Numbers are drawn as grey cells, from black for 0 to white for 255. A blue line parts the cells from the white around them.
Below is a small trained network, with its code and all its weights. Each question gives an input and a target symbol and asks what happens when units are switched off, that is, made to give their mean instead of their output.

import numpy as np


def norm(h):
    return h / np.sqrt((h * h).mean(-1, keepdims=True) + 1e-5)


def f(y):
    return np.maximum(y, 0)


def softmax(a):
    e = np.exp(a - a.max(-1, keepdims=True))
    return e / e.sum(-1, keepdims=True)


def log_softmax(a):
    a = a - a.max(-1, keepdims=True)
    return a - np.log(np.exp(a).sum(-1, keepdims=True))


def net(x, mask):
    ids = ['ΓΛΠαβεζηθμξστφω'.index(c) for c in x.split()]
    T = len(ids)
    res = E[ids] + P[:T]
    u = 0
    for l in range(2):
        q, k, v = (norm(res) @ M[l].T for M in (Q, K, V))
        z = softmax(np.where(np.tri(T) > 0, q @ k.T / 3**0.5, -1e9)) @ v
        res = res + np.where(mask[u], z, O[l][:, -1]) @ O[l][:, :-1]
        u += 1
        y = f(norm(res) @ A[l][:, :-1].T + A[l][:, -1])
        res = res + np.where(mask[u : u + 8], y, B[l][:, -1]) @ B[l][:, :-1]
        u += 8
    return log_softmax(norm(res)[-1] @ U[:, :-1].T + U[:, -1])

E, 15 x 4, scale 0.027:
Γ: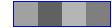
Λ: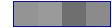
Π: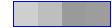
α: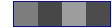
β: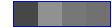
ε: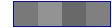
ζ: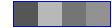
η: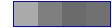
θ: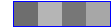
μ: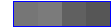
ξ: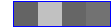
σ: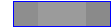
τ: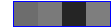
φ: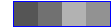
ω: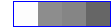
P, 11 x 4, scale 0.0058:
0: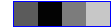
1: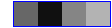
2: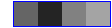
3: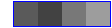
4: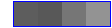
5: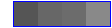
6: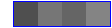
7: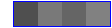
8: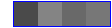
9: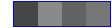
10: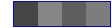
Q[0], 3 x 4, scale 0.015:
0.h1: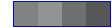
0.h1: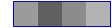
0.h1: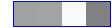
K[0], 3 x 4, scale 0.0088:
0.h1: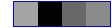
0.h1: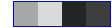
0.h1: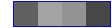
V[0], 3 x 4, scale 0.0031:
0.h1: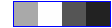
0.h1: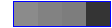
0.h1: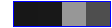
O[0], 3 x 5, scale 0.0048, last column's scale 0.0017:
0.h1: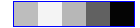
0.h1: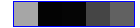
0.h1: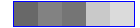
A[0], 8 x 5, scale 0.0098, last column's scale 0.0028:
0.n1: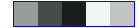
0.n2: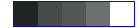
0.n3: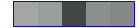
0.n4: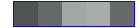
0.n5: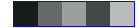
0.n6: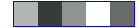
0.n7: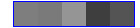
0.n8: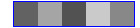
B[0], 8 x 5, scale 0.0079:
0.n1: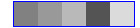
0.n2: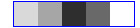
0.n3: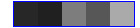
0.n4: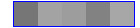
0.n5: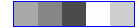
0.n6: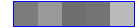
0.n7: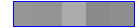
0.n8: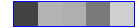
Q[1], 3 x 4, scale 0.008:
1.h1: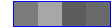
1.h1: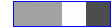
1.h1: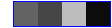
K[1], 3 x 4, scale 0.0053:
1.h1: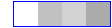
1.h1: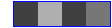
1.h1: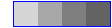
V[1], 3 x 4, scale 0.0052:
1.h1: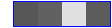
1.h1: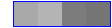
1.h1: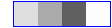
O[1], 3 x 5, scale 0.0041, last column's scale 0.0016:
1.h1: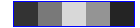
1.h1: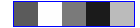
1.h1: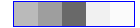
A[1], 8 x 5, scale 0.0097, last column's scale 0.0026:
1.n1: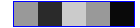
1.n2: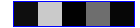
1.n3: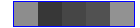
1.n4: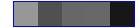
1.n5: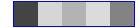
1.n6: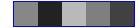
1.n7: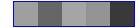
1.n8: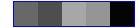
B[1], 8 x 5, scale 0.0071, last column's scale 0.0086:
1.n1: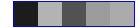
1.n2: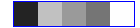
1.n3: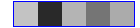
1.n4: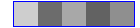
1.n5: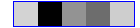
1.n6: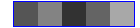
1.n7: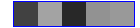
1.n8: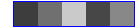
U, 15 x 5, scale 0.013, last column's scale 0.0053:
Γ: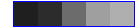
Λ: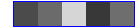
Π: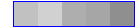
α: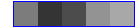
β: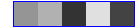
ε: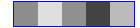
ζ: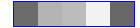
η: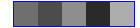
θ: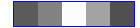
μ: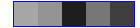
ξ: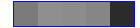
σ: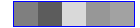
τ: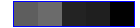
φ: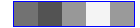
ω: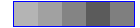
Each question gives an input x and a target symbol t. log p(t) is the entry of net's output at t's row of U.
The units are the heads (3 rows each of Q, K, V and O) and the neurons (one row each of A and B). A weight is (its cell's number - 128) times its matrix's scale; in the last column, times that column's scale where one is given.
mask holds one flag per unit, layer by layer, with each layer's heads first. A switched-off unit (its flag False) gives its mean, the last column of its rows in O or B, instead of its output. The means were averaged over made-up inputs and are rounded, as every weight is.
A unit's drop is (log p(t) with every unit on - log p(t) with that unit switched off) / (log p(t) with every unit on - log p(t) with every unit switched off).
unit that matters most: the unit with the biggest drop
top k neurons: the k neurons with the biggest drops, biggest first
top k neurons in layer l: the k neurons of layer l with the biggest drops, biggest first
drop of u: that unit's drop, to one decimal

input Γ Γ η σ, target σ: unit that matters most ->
0.n2
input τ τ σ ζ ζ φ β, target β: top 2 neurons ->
0.n5, 0.n2
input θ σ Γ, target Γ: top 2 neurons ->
0.n2, 1.n6
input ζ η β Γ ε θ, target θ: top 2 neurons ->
1.n5, 0.n2
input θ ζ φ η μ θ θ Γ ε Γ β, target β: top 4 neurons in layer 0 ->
0.n5, 0.n2, 0.n3, 0.n1
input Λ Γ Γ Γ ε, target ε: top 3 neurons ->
0.n2, 0.n1, 1.n1
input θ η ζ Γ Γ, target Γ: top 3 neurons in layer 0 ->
0.n2, 0.n1, 0.n8
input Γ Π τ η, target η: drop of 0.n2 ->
0.2
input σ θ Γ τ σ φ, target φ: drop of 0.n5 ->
0.4
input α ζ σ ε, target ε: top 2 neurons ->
0.n2, 0.n1
